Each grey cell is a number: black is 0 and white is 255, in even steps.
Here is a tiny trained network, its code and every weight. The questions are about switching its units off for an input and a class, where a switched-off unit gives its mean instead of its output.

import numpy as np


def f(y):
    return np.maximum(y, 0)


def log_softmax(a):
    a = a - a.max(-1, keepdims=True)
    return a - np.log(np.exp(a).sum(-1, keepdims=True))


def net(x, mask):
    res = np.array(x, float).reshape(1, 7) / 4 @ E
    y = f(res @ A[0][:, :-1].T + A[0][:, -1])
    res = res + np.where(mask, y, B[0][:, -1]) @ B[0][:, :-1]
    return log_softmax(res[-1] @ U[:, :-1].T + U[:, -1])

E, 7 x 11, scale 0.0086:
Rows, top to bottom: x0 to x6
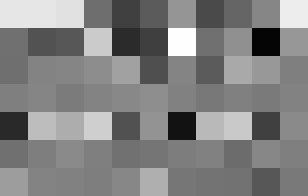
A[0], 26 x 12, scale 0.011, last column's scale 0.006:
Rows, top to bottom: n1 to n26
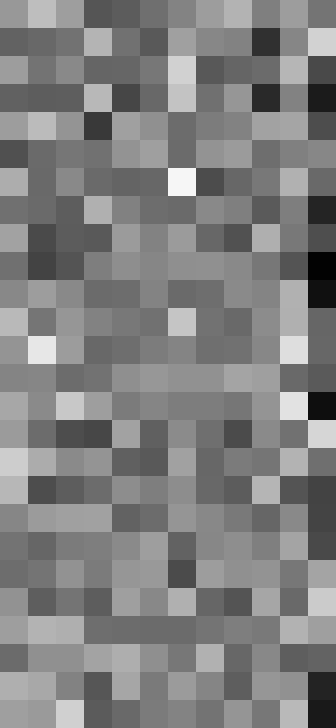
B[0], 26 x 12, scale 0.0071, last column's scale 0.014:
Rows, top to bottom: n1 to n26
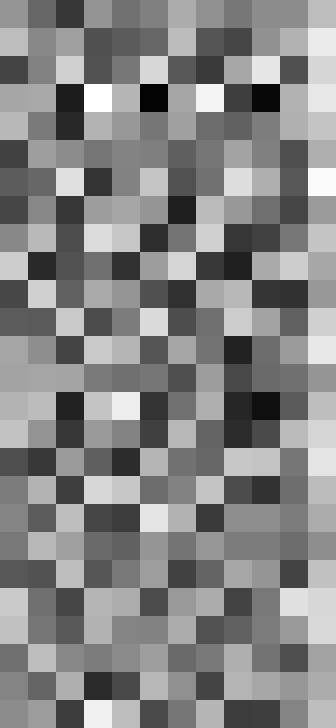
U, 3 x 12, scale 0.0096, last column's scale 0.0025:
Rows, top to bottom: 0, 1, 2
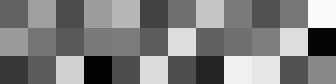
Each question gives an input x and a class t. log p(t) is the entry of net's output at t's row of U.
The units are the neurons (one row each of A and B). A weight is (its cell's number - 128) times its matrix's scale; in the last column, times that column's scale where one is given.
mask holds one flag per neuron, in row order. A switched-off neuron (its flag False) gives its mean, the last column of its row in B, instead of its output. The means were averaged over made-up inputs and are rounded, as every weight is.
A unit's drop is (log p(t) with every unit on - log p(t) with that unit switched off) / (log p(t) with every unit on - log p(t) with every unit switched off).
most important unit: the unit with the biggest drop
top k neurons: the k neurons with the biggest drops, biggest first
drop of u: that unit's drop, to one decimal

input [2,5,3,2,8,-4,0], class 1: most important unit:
n2
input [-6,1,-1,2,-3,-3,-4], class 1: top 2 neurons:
[n10 n15]
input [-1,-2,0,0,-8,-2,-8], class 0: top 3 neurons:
[n9 n18 n2]
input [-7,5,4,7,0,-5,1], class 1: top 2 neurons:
[n10 n2]
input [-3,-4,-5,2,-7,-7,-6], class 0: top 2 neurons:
[n9 n18]
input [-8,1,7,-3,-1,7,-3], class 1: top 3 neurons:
[n10 n15 n26]
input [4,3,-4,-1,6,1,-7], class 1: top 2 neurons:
[n19 n2]
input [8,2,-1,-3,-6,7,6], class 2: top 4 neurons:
[n7 n3 n12 n17]
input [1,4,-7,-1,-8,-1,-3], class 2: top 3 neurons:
[n7 n3 n12]
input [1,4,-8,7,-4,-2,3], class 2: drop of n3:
0.2
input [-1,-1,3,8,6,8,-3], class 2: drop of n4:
0.3
